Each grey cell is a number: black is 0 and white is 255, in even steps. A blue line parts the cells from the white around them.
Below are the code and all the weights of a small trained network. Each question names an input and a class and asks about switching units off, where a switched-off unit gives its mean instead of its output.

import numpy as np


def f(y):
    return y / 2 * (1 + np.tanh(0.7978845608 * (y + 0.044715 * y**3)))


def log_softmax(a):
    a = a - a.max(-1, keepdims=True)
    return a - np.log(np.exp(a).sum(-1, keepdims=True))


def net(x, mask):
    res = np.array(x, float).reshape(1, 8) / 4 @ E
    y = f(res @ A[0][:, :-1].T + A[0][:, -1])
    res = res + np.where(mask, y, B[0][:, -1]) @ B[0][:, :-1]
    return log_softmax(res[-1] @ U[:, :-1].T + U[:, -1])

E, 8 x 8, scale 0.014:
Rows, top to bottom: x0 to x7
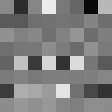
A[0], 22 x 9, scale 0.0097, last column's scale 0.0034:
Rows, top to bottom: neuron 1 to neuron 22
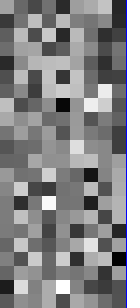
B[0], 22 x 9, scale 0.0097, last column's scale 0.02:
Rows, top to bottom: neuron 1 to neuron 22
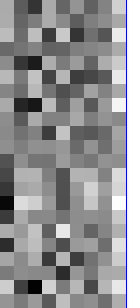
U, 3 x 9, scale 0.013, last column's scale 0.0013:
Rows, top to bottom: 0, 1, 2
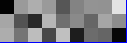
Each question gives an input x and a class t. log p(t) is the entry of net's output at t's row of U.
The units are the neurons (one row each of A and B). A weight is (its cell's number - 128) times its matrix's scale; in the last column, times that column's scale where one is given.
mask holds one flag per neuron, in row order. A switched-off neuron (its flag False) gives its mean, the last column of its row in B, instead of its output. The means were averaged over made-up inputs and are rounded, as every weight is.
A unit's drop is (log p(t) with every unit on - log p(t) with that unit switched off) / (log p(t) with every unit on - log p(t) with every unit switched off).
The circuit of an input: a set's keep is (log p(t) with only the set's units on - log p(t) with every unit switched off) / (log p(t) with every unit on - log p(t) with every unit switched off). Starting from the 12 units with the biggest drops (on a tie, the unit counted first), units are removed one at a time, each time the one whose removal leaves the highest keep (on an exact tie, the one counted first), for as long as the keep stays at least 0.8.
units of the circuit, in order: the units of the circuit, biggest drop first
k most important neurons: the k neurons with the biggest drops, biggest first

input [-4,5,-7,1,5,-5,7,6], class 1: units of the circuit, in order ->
(neuron 21)
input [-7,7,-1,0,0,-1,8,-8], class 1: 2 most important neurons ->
(neuron 21; neuron 5)
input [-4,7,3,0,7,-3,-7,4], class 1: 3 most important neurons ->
(neuron 8; neuron 1; neuron 19)
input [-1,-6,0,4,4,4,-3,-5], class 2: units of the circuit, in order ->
(neuron 3; neuron 6)
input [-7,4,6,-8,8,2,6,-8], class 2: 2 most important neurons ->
(neuron 3; neuron 6)
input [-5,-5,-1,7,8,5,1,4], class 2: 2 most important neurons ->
(neuron 3; neuron 6)
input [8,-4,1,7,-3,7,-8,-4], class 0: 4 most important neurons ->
(neuron 15; neuron 21; neuron 13; neuron 5)
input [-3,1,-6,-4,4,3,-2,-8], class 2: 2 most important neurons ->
(neuron 15; neuron 3)
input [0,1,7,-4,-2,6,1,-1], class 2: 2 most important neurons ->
(neuron 8; neuron 21)
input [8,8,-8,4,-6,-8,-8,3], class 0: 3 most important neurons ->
(neuron 15; neuron 21; neuron 13)
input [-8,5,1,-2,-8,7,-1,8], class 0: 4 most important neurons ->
(neuron 14; neuron 18; neuron 3; neuron 6)
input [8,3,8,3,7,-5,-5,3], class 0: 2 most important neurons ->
(neuron 15; neuron 13)
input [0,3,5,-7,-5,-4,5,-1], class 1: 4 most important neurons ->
(neuron 21; neuron 3; neuron 6; neuron 5)
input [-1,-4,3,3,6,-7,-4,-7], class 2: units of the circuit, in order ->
(neuron 3)
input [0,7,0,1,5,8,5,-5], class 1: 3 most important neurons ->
(neuron 21; neuron 5; neuron 19)
